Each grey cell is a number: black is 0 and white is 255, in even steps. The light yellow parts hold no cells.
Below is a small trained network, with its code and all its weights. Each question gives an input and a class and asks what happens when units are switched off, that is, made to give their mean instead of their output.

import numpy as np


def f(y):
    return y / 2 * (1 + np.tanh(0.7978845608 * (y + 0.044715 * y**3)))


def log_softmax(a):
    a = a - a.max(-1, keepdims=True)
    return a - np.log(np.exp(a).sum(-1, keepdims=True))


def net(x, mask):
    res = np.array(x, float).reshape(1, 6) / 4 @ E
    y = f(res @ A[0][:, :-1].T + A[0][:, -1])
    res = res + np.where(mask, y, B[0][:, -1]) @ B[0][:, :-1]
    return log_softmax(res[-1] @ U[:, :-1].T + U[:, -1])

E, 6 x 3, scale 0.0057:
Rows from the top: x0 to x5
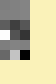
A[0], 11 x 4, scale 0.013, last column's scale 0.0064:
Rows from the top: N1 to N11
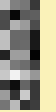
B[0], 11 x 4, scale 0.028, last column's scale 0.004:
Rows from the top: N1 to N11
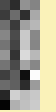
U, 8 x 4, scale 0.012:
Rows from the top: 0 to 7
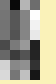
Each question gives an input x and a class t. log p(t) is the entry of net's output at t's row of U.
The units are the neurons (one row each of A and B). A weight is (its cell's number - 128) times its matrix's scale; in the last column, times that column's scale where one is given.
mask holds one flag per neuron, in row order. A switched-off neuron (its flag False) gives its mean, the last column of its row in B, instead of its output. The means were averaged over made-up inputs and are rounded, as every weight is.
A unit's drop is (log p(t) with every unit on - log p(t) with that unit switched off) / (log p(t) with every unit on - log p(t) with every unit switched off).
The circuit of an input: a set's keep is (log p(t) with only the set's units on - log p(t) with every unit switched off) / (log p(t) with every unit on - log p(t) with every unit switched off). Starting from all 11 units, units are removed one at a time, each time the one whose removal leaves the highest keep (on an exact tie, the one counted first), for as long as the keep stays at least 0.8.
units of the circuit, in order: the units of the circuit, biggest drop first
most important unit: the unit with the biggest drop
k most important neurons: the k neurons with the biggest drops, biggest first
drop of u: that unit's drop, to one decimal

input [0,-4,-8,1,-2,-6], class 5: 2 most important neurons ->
(N8 N11)
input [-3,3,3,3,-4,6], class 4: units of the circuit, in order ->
(N11)
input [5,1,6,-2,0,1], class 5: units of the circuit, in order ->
(N2 N9)
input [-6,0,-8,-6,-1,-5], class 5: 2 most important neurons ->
(N8 N11)
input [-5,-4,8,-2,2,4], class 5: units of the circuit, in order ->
(N2 N9)
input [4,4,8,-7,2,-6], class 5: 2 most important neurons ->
(N9 N2)
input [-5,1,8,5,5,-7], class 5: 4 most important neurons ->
(N2 N9 N11 N6)
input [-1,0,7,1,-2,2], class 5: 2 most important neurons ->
(N2 N9)
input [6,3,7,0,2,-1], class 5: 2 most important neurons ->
(N2 N9)
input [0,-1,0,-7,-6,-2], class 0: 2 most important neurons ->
(N6 N3)
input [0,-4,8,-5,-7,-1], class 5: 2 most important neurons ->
(N9 N2)
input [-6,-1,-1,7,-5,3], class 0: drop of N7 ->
0.1
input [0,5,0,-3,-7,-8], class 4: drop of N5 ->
0.0
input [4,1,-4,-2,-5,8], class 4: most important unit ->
N11
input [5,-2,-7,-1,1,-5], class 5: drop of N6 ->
0.1
